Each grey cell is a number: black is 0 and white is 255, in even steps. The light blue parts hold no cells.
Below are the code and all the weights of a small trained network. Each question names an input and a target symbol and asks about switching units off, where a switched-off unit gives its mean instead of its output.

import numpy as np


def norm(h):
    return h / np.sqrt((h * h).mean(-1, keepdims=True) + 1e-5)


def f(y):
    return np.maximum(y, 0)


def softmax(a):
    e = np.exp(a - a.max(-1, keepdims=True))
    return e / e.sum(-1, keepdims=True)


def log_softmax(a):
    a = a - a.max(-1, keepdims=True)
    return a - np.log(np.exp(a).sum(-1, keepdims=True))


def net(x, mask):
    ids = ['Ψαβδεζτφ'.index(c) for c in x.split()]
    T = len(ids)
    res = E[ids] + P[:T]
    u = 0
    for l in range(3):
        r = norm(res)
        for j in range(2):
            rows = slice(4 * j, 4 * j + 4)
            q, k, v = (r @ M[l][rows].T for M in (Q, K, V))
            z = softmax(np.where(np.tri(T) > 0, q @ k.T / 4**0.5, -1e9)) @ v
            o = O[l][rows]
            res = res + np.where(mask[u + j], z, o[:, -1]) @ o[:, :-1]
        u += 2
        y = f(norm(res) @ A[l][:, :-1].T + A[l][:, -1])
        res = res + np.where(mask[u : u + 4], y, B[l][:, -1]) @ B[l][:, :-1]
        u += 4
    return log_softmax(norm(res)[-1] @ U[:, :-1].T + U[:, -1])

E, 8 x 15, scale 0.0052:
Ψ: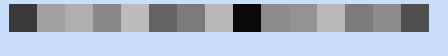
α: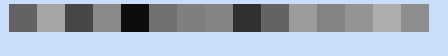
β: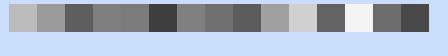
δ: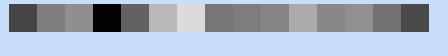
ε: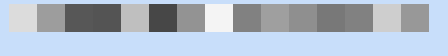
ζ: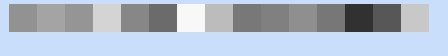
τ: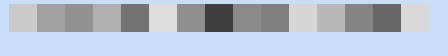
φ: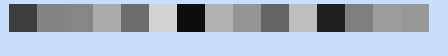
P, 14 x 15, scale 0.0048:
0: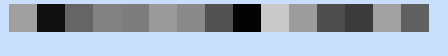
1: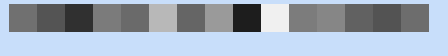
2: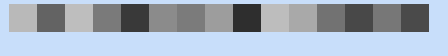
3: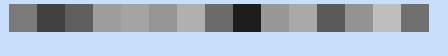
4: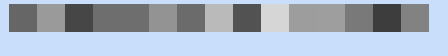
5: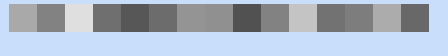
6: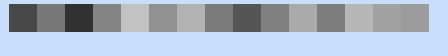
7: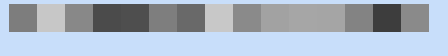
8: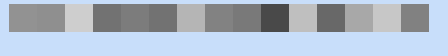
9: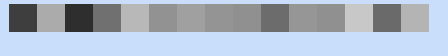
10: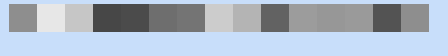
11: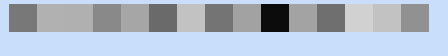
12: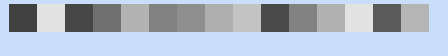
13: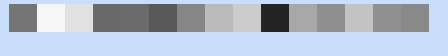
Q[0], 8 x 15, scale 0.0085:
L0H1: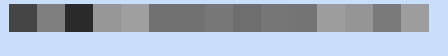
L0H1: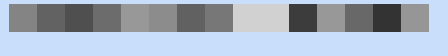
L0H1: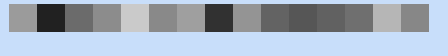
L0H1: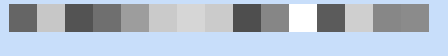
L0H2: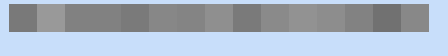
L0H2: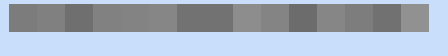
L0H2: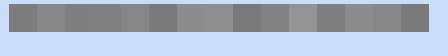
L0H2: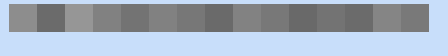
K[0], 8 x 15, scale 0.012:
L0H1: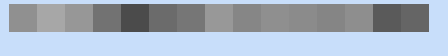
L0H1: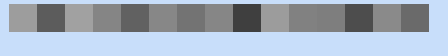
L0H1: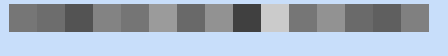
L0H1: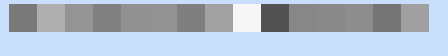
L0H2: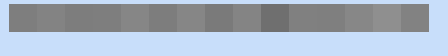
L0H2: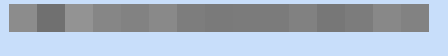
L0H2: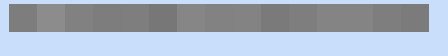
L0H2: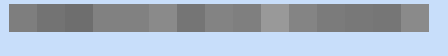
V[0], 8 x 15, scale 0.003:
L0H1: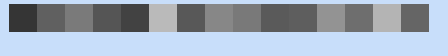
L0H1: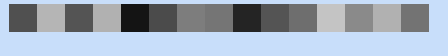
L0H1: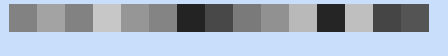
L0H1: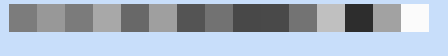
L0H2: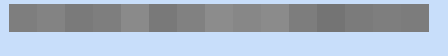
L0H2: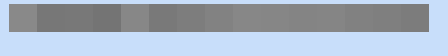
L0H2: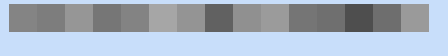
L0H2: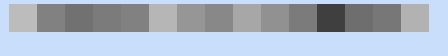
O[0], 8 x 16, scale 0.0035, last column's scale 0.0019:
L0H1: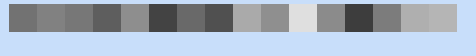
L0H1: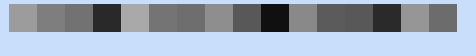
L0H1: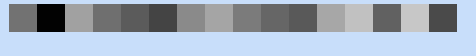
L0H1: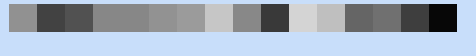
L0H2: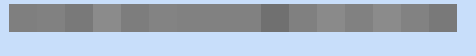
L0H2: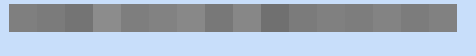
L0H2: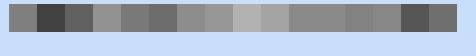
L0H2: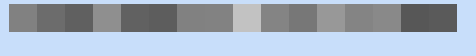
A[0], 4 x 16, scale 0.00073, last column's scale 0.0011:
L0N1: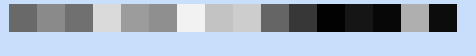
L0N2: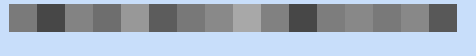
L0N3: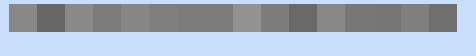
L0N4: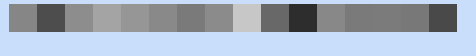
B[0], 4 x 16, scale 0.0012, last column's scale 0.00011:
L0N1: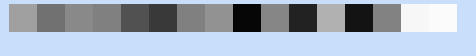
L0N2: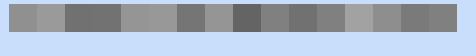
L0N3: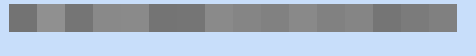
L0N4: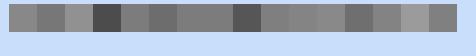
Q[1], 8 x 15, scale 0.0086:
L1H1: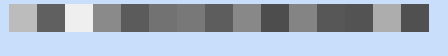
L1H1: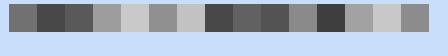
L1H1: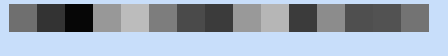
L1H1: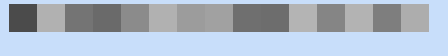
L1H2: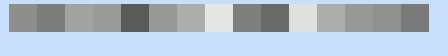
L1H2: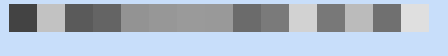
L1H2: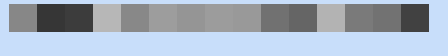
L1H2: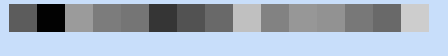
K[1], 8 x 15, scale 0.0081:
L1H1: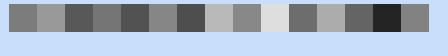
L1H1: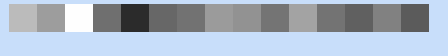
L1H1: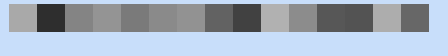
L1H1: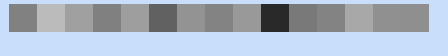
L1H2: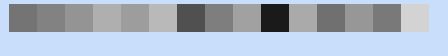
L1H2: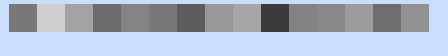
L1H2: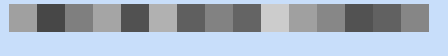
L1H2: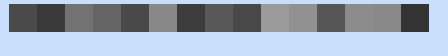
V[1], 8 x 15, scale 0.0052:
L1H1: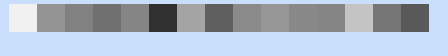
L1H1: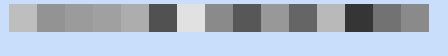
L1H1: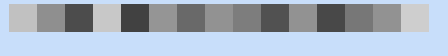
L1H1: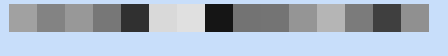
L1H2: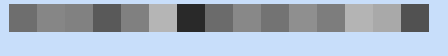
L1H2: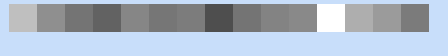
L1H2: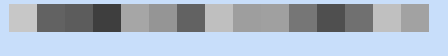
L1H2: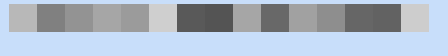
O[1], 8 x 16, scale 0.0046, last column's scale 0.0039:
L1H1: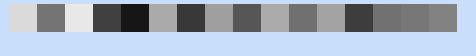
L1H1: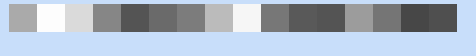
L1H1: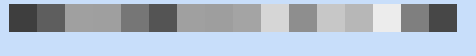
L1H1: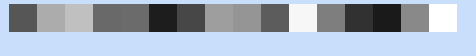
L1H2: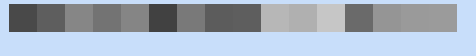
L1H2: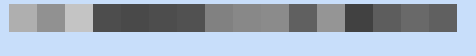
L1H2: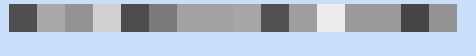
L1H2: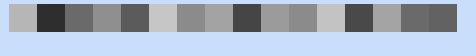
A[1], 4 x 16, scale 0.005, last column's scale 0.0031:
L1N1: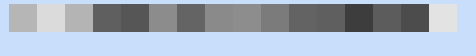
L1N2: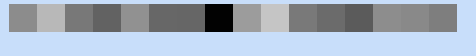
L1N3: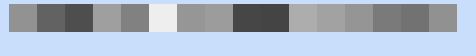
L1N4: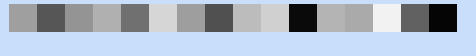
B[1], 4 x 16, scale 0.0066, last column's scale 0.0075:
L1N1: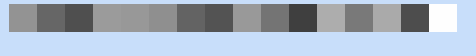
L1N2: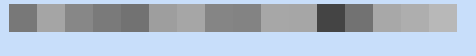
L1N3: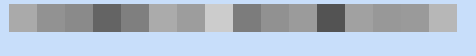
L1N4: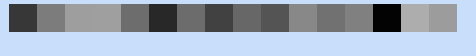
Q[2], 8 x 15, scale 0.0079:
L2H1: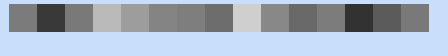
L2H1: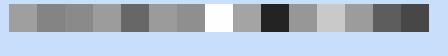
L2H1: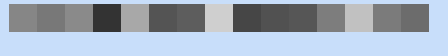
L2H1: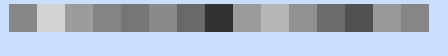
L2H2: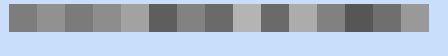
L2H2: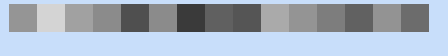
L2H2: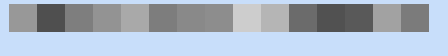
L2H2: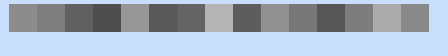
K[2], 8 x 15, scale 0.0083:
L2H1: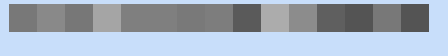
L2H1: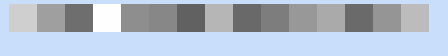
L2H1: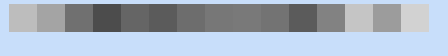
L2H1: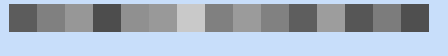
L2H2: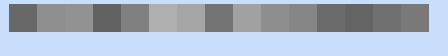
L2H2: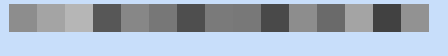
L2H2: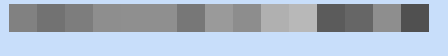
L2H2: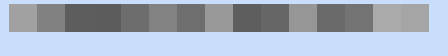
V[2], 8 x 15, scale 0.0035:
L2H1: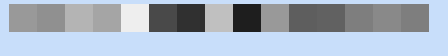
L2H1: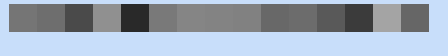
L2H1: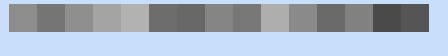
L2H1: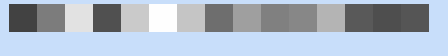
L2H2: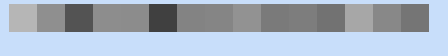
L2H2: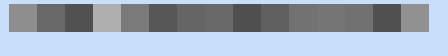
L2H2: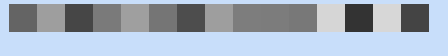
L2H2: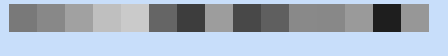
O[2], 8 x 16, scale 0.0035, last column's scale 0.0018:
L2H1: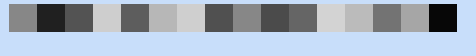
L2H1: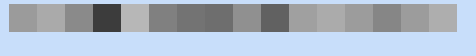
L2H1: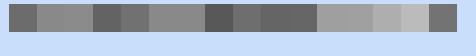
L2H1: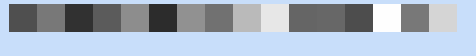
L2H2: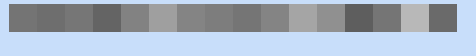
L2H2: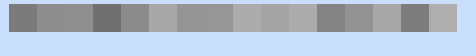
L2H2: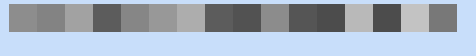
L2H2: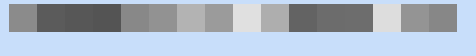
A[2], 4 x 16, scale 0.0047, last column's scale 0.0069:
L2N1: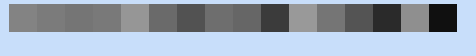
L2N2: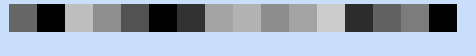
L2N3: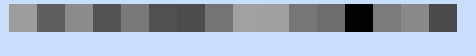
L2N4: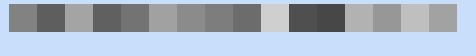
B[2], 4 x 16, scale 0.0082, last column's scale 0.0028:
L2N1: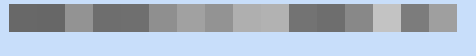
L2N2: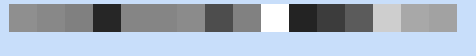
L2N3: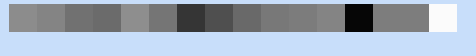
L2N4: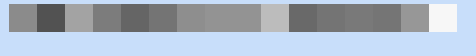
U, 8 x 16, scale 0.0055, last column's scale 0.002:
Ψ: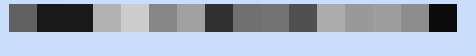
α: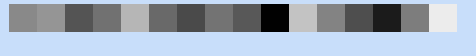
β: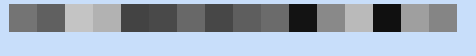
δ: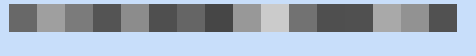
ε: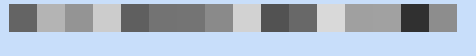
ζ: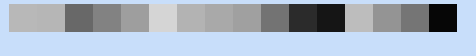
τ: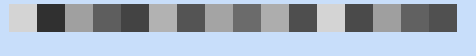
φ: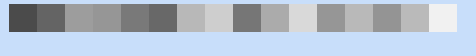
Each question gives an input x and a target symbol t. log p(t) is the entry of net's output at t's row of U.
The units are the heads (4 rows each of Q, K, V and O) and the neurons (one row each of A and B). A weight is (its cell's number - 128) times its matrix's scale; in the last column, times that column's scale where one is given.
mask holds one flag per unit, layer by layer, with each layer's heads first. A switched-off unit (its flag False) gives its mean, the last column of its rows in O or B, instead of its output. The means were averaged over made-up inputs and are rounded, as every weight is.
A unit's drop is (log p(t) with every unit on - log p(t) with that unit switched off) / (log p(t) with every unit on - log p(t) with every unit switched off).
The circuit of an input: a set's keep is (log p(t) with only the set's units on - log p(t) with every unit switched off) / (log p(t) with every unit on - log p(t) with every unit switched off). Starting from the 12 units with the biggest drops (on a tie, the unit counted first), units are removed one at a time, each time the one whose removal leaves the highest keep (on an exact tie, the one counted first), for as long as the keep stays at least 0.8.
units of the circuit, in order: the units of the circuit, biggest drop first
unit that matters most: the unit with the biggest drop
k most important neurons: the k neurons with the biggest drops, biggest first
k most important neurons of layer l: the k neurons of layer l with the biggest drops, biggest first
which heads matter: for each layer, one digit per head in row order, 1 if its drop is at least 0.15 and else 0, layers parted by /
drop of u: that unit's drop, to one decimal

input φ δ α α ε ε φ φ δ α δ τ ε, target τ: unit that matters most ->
L1H2
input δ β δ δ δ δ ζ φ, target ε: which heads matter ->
00 / 10 / 00
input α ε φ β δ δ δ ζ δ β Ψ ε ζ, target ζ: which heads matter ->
10 / 01 / 00
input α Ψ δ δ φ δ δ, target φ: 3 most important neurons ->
[L2N3 L1N1 L2N1]
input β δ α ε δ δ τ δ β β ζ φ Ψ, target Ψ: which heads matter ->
00 / 10 / 00
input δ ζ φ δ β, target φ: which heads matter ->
10 / 01 / 00
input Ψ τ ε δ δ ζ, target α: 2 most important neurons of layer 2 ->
[L2N4 L2N2]
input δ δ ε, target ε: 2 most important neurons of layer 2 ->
[L2N3 L2N1]
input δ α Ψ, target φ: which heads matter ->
00 / 10 / 00
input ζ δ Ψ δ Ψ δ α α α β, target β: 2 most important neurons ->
[L1N2 L1N3]
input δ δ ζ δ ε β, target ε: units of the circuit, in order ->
[L1H2 L0H1]
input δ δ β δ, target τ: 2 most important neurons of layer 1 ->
[L1N1 L1N4]
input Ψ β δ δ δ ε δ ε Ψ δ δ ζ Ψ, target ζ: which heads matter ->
00 / 01 / 00
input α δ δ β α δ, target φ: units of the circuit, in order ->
[L1H1]
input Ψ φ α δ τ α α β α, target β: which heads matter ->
10 / 01 / 10
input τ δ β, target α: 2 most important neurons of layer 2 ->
[L2N4 L2N2]
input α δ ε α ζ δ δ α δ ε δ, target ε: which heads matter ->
00 / 01 / 00
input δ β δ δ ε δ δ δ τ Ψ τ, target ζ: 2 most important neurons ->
[L1N3 L2N3]
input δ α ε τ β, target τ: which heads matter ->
10 / 01 / 00
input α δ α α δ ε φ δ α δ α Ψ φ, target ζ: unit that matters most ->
L1H1
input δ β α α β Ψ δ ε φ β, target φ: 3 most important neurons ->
[L1N1 L1N3 L2N3]
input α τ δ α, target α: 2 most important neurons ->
[L2N4 L2N2]
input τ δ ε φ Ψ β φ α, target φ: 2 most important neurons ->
[L1N1 L1N3]
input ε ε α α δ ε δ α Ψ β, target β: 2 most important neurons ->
[L2N4 L1N3]
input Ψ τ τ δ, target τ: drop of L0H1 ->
0.1
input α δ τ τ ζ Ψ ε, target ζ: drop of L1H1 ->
0.1
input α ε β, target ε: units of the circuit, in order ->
[L1H2]
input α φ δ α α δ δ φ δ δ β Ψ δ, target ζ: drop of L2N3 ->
0.2
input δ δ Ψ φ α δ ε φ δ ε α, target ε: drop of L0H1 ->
0.2
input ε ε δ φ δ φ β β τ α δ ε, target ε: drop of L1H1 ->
-0.2
